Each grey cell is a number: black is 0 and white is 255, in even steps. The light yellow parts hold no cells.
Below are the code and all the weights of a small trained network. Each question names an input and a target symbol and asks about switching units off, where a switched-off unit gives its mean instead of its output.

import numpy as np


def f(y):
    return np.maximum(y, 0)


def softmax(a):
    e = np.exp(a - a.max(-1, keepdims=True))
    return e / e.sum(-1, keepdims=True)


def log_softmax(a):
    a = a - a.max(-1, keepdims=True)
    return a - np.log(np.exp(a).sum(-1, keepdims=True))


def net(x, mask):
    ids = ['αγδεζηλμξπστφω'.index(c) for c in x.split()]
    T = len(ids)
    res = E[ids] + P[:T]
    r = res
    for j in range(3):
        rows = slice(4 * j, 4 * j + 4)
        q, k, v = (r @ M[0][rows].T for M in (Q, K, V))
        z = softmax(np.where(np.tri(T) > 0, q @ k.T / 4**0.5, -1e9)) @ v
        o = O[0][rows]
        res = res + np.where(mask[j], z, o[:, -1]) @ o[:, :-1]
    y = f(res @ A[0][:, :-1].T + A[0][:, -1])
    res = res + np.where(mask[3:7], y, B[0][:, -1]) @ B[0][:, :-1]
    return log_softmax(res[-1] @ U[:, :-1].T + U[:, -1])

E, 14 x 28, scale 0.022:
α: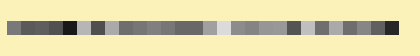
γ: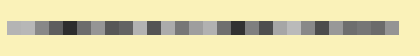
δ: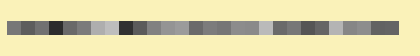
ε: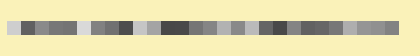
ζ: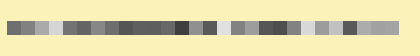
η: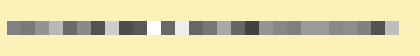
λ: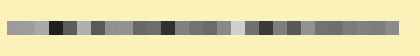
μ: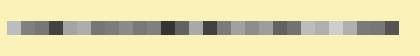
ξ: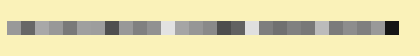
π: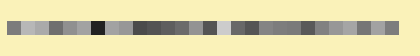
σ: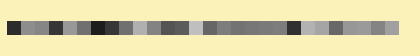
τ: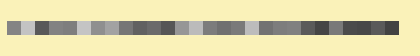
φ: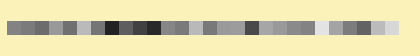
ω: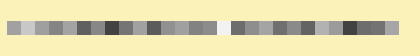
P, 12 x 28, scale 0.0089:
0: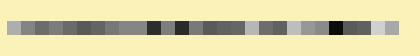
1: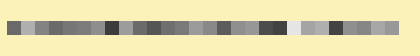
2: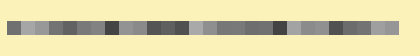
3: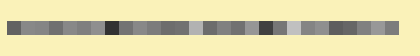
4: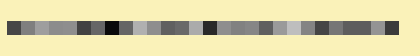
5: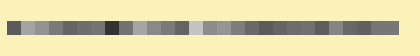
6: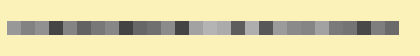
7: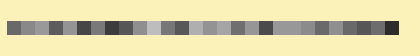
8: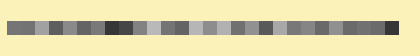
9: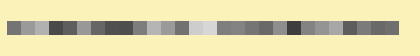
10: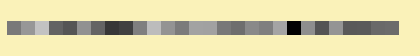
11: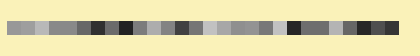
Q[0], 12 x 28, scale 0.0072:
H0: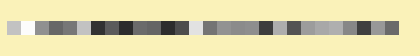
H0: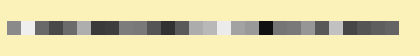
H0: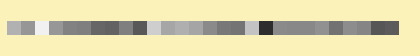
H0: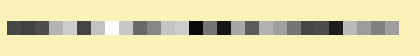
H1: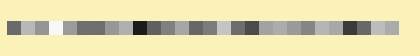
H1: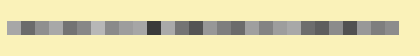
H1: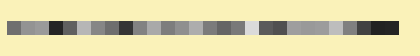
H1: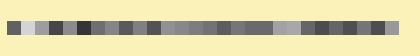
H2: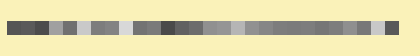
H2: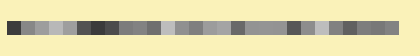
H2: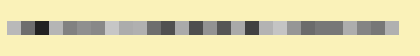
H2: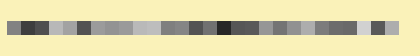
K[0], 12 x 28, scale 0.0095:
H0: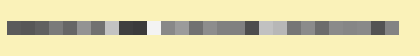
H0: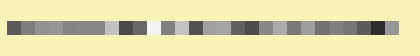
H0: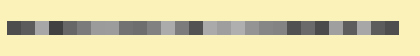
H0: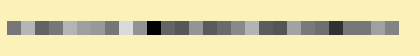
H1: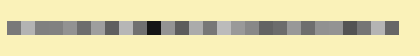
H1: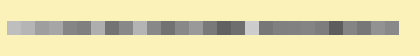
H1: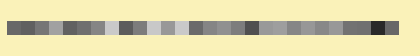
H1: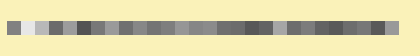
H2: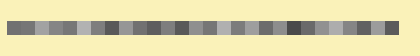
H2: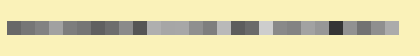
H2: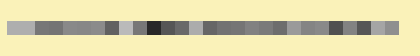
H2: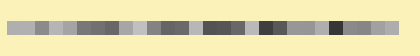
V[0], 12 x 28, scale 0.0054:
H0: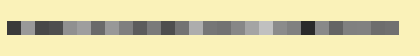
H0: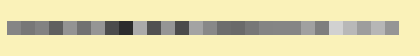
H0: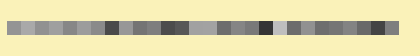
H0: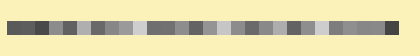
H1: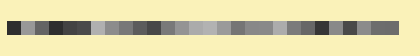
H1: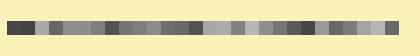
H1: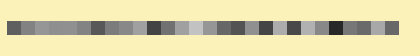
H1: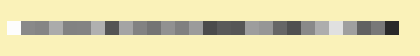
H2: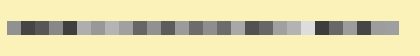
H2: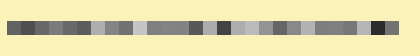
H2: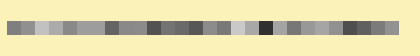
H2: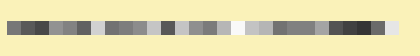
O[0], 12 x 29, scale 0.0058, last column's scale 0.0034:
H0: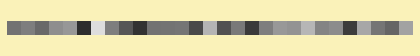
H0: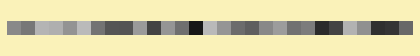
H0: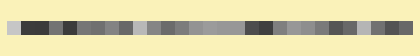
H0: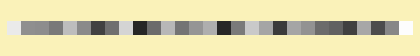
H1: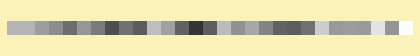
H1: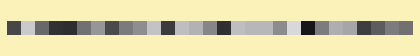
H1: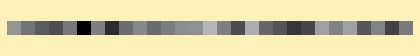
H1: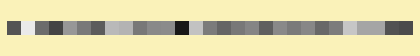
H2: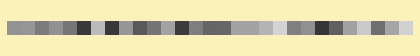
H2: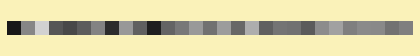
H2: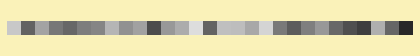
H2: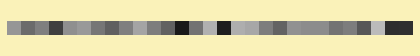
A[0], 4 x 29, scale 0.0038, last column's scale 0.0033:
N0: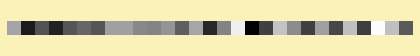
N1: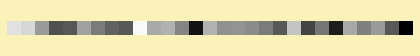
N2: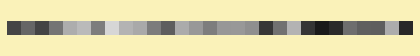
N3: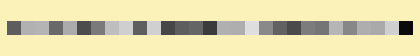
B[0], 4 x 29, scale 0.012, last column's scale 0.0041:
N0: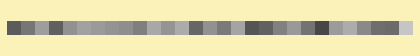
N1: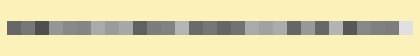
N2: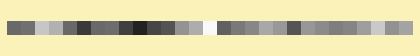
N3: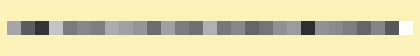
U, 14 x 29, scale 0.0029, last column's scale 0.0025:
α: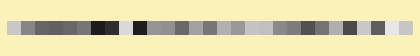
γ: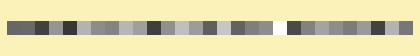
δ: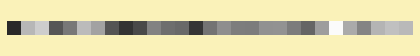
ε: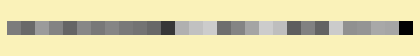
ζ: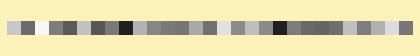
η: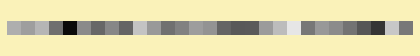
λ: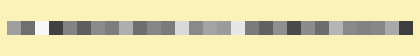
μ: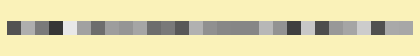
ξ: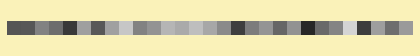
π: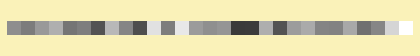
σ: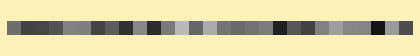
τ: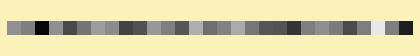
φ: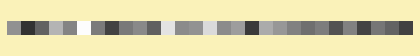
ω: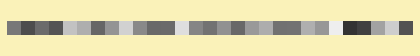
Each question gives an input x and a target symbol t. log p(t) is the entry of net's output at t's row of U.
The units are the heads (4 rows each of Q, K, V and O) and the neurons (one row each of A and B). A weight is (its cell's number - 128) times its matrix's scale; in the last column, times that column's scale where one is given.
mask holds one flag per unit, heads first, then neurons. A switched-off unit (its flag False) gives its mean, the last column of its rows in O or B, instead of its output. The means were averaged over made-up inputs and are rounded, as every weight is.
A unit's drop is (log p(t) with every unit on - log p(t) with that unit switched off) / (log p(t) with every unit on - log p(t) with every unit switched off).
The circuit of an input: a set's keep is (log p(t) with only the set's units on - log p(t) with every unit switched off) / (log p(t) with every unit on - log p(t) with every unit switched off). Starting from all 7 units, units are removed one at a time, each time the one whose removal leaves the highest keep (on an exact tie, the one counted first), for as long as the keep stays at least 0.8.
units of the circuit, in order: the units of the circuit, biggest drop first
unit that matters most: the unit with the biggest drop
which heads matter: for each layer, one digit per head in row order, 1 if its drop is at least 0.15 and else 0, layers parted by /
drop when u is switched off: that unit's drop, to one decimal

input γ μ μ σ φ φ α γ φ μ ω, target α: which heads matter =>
100
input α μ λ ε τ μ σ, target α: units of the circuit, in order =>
H0; H2
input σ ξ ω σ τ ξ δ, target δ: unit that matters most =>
H1
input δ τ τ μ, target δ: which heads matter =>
101
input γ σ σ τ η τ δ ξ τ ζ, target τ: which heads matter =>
101
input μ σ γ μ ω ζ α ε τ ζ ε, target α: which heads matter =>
100
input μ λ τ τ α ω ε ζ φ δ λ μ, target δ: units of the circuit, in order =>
H0; H1
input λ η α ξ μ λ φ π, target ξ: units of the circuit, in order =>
H0; N3; N0
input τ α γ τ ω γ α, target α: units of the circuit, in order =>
H0; H1
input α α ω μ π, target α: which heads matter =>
101
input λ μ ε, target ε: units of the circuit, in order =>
H1; N2; N1
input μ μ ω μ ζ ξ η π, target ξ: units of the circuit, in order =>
H0; N3
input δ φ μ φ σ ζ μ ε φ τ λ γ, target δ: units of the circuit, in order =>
H0; H2
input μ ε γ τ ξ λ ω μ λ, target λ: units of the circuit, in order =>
N0; H0; H2
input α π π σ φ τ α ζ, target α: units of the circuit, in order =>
H0
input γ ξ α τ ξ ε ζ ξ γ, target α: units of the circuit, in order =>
H0; H1
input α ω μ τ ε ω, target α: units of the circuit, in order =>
H0; H2
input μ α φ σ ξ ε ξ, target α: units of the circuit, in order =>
H0; H2
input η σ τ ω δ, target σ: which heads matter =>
111
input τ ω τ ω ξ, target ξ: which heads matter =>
011
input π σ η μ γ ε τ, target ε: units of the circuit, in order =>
N2; H1
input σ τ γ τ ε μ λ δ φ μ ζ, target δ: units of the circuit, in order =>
H0
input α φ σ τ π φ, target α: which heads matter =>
101
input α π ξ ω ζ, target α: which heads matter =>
101
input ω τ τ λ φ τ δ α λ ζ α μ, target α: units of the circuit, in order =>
H0; H1
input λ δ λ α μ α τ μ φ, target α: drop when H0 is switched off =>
0.9
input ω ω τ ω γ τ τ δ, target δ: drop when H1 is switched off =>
0.4
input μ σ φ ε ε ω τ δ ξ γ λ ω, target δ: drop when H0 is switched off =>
0.5
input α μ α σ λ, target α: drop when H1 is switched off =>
0.1
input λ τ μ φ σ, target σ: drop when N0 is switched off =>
0.0
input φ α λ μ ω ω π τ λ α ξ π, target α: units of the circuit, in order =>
H0
